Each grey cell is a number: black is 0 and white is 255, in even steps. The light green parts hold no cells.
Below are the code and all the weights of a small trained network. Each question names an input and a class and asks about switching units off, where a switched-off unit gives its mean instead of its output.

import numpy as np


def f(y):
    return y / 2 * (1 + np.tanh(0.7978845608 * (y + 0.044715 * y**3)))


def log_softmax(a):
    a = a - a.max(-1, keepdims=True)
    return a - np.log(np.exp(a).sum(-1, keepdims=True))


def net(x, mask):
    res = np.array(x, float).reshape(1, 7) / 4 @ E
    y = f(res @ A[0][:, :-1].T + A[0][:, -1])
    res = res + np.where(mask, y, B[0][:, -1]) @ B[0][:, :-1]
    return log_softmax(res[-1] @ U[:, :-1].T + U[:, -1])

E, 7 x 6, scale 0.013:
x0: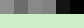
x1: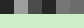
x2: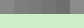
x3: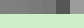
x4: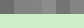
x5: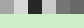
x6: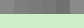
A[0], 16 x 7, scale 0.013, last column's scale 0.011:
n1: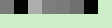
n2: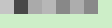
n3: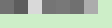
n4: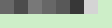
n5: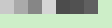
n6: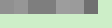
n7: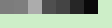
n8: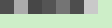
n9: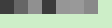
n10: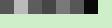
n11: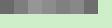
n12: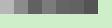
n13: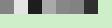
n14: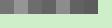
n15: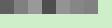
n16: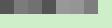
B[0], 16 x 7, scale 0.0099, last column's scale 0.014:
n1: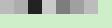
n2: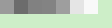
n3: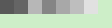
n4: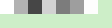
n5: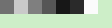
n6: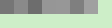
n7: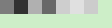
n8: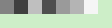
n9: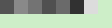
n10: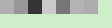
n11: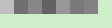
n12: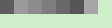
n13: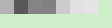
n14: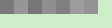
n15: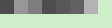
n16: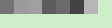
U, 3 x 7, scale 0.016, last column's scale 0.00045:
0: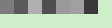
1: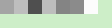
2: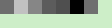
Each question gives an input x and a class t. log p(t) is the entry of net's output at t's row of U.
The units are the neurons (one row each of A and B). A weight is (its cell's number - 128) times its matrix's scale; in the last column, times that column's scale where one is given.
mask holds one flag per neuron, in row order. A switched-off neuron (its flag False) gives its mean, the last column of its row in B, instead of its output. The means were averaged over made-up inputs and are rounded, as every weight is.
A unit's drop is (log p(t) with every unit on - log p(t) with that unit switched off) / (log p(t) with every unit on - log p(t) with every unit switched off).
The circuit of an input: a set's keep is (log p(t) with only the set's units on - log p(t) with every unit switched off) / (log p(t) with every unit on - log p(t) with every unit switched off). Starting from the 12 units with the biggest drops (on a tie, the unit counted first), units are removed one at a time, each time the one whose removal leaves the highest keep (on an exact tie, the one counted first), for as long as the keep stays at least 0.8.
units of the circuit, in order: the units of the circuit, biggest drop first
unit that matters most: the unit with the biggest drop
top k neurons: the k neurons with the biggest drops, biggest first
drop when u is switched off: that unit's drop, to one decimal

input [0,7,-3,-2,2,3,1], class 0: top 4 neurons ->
(n8 n1 n5 n13)
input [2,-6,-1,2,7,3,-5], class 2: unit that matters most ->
n5
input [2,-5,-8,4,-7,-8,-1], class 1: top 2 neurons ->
(n1 n8)
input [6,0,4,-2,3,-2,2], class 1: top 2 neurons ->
(n4 n13)
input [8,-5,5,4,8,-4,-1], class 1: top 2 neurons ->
(n4 n1)
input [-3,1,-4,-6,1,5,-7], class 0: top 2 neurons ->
(n4 n1)
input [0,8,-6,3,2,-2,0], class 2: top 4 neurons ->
(n9 n13 n2 n16)
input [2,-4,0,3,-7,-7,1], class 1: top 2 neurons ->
(n1 n8)
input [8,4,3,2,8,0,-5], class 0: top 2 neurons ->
(n7 n8)
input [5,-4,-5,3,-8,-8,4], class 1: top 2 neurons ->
(n1 n4)
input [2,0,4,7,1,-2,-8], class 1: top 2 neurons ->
(n8 n4)
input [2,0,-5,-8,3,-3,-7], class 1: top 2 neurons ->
(n4 n8)
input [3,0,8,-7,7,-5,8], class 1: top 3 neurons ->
(n4 n1 n8)
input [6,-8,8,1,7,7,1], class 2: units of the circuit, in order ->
(n5)
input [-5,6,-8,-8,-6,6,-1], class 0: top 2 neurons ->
(n8 n4)
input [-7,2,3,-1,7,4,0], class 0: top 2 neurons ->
(n4 n1)
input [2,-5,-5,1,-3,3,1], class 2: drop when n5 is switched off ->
0.3
